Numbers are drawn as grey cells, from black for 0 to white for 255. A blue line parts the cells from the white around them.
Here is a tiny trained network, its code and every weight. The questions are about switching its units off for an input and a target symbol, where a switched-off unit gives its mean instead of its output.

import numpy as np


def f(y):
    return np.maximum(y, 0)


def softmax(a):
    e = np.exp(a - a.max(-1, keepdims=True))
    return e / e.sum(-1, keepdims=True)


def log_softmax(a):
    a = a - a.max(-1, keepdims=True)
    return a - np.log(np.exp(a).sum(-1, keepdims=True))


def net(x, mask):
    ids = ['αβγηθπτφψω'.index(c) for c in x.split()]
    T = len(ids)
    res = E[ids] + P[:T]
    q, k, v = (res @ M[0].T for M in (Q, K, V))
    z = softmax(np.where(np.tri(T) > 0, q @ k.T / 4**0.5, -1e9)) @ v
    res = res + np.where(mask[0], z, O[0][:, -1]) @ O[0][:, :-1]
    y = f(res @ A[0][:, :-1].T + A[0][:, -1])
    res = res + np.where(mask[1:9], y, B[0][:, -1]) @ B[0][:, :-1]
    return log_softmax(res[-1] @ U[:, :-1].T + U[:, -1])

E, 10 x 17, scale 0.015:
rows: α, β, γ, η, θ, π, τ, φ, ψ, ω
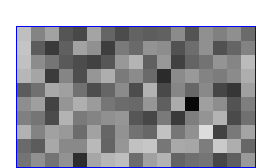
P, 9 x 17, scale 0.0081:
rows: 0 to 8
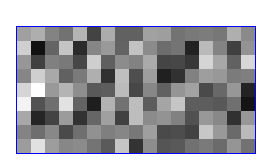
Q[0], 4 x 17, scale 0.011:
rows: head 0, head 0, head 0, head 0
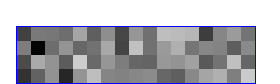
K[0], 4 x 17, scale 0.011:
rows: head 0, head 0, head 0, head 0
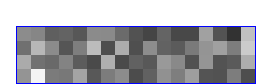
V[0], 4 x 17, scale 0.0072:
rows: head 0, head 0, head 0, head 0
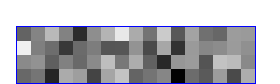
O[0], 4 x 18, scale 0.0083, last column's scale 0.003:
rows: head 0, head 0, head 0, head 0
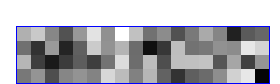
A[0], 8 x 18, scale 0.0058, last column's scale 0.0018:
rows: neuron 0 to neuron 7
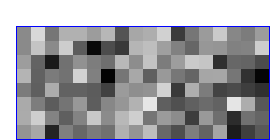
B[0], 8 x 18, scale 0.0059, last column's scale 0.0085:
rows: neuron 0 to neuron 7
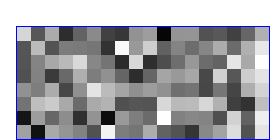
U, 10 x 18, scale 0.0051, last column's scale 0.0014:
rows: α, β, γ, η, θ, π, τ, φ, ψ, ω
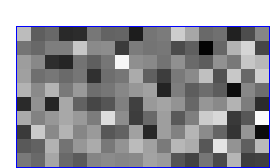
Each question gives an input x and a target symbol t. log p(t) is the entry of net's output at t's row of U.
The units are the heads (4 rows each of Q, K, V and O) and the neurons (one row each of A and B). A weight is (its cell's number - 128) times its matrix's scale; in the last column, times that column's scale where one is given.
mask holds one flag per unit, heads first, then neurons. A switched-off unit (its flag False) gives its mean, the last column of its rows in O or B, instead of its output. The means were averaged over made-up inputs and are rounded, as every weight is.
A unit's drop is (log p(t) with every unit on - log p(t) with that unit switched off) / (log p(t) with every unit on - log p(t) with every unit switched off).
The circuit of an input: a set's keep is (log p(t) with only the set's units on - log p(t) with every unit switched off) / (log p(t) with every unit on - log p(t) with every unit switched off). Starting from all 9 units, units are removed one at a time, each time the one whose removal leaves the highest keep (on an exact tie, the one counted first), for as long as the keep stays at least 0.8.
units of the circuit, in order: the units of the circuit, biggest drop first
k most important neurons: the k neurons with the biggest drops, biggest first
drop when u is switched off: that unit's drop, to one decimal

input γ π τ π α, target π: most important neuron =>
(neuron 1)
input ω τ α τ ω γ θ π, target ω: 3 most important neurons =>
(neuron 6; neuron 7; neuron 0)
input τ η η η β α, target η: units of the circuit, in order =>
(head 0; neuron 2)
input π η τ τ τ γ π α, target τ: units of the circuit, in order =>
(head 0; neuron 5; neuron 6)
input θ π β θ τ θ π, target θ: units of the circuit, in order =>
(head 0; neuron 0; neuron 1)
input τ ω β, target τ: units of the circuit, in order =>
(neuron 5; head 0)
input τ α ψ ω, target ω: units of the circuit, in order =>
(head 0; neuron 7; neuron 3; neuron 6)
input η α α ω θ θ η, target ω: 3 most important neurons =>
(neuron 6; neuron 7; neuron 3)
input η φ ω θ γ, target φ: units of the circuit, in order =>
(head 0; neuron 6)
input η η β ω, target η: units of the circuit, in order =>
(head 0; neuron 2; neuron 3)
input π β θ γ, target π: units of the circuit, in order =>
(head 0; neuron 1)
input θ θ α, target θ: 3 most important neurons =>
(neuron 0; neuron 6; neuron 1)
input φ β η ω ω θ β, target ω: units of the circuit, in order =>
(head 0; neuron 6; neuron 7)
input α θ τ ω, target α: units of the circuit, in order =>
(head 0; neuron 2)
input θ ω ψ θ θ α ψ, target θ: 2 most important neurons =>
(neuron 0; neuron 6)
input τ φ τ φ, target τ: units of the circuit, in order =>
(head 0; neuron 5; neuron 6)
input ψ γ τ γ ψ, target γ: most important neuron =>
(neuron 2)
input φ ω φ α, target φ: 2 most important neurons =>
(neuron 6; neuron 7)
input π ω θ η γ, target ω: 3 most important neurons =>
(neuron 6; neuron 7; neuron 3)
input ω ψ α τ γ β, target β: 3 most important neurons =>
(neuron 2; neuron 3; neuron 4)
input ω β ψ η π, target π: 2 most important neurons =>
(neuron 6; neuron 3)
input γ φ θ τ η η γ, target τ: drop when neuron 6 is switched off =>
0.1
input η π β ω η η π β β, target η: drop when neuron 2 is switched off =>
0.6
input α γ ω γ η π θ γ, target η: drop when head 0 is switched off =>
1.2
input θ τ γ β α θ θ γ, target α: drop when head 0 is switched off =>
0.7
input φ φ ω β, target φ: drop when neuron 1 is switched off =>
0.0
